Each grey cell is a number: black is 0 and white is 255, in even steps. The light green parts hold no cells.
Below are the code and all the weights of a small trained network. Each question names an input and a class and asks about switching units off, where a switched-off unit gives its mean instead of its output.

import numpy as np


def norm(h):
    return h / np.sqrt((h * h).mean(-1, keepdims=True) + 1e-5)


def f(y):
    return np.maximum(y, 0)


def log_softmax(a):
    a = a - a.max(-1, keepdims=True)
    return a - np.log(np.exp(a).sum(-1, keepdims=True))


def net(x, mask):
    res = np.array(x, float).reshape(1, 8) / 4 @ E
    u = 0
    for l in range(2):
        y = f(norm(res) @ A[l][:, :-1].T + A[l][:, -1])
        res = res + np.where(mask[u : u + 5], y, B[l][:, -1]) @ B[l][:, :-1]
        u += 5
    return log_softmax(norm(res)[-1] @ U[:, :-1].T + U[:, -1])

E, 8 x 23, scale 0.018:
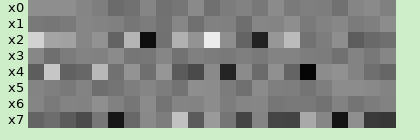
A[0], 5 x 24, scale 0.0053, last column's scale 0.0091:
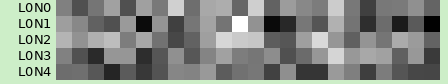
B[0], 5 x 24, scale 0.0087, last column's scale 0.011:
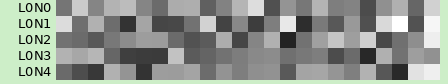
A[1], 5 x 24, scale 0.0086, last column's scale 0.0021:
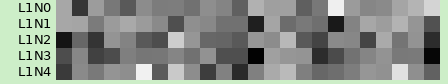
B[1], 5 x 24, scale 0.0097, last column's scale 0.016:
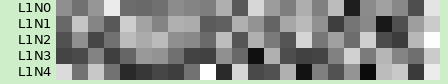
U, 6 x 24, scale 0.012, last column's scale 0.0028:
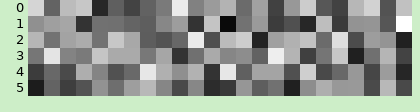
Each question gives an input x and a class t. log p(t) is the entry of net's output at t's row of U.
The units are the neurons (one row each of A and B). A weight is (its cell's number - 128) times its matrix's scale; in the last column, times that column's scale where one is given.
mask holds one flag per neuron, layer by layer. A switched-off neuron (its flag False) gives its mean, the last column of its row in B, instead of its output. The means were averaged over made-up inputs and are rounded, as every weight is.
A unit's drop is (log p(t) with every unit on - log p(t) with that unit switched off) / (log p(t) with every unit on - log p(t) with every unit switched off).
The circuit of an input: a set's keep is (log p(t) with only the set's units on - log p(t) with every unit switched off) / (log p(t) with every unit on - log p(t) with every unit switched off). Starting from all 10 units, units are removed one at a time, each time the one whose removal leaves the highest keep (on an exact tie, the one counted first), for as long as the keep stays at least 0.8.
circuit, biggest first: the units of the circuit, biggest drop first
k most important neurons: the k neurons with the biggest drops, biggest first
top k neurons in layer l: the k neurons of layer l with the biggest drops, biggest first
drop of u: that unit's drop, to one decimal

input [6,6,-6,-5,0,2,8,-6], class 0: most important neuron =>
[L1N4]
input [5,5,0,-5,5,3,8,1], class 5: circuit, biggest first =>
[L1N3; L1N4]
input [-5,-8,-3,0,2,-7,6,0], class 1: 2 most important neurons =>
[L1N4; L0N4]
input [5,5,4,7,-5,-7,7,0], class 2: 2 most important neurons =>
[L1N4; L0N2]
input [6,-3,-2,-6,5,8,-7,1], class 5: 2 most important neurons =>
[L1N3; L0N1]
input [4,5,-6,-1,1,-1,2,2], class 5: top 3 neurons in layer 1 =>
[L1N2; L1N3; L1N0]
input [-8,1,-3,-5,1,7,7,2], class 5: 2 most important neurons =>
[L1N0; L0N0]
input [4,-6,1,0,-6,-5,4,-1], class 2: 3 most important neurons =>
[L1N4; L0N1; L0N2]
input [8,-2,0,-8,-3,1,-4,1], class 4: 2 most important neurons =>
[L1N4; L0N1]
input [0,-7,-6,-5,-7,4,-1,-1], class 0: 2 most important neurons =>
[L1N4; L0N4]
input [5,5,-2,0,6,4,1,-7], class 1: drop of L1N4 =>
0.4
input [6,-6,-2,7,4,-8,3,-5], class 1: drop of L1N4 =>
0.2
